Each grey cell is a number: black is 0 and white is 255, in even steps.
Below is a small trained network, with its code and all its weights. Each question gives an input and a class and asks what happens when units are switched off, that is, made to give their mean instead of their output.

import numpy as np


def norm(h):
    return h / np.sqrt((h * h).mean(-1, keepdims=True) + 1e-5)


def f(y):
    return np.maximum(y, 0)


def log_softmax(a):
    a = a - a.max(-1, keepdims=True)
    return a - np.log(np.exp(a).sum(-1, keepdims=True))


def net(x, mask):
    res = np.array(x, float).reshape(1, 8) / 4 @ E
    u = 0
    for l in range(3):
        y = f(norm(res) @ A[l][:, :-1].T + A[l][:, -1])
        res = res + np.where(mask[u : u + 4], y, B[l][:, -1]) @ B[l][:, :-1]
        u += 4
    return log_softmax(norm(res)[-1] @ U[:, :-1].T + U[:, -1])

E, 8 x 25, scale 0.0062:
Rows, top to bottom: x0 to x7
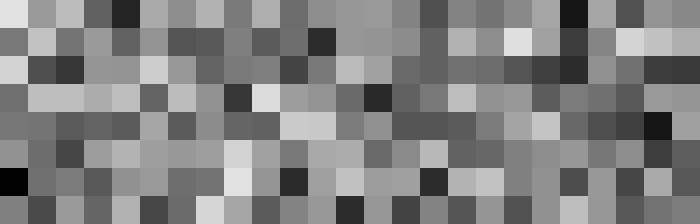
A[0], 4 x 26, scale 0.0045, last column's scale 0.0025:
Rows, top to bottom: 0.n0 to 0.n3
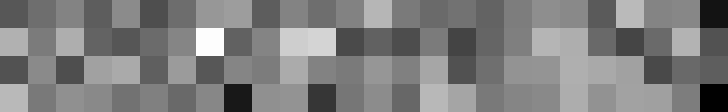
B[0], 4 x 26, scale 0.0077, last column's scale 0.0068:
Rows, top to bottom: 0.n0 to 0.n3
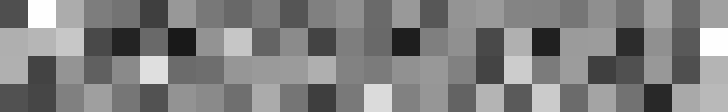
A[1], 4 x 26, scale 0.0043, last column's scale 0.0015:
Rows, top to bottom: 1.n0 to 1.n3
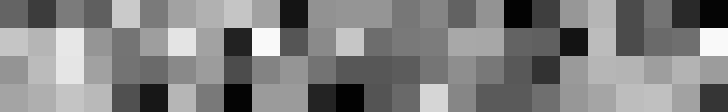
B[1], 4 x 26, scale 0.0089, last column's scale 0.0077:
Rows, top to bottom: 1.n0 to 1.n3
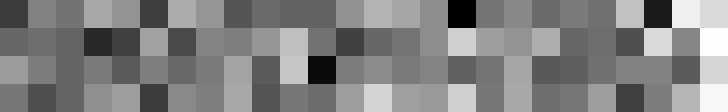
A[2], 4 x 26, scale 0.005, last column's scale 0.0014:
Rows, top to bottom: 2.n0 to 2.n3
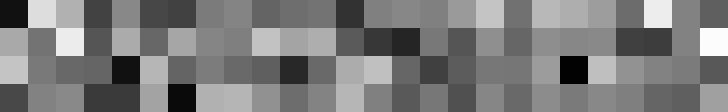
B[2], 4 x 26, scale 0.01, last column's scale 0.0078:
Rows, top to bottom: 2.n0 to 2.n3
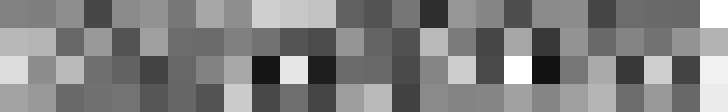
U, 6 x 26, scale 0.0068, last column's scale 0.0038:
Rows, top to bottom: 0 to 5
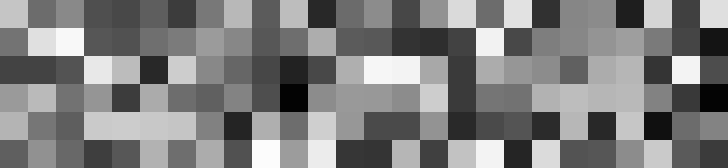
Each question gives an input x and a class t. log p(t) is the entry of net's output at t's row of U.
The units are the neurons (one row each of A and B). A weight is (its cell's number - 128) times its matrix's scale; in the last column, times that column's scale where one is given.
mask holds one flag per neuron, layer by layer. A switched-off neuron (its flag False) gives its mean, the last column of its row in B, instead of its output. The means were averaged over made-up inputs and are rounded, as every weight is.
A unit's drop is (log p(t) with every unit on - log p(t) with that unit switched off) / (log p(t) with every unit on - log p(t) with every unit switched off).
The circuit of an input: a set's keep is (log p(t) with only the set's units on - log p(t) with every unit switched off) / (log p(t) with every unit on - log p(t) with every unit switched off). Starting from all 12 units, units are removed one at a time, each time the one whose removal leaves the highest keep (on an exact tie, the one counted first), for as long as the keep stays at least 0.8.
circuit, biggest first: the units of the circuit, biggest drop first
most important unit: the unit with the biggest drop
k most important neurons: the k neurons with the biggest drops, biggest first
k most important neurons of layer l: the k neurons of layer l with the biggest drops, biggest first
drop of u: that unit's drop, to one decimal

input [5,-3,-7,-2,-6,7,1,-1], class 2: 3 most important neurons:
(1.n0, 2.n2, 0.n1)
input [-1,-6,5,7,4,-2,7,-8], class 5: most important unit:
0.n1
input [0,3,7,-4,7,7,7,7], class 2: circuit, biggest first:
(1.n0, 0.n1)
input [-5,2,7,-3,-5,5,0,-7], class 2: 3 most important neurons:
(0.n1, 1.n1, 2.n0)
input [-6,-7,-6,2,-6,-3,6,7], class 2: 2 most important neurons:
(1.n0, 1.n1)
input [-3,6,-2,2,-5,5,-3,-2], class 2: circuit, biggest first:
(2.n2, 0.n1, 1.n1)
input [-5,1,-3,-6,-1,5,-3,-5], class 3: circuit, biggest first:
(2.n2, 1.n1, 1.n3)
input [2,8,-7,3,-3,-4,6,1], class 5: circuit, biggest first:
(2.n0, 2.n2)
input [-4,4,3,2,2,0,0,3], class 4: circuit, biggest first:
(2.n2, 0.n1, 1.n1, 1.n3)
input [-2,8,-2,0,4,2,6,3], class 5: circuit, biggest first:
(2.n0, 0.n1, 1.n2, 2.n2)
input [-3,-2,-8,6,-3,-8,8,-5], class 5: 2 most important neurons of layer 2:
(2.n0, 2.n2)
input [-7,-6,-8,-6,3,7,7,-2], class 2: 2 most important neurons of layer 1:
(1.n1, 1.n0)
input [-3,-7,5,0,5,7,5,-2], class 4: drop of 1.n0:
-0.1
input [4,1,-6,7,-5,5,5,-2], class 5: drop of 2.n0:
0.1
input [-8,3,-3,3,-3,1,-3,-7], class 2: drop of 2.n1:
0.0
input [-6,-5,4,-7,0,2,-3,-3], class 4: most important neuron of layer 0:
(0.n2)
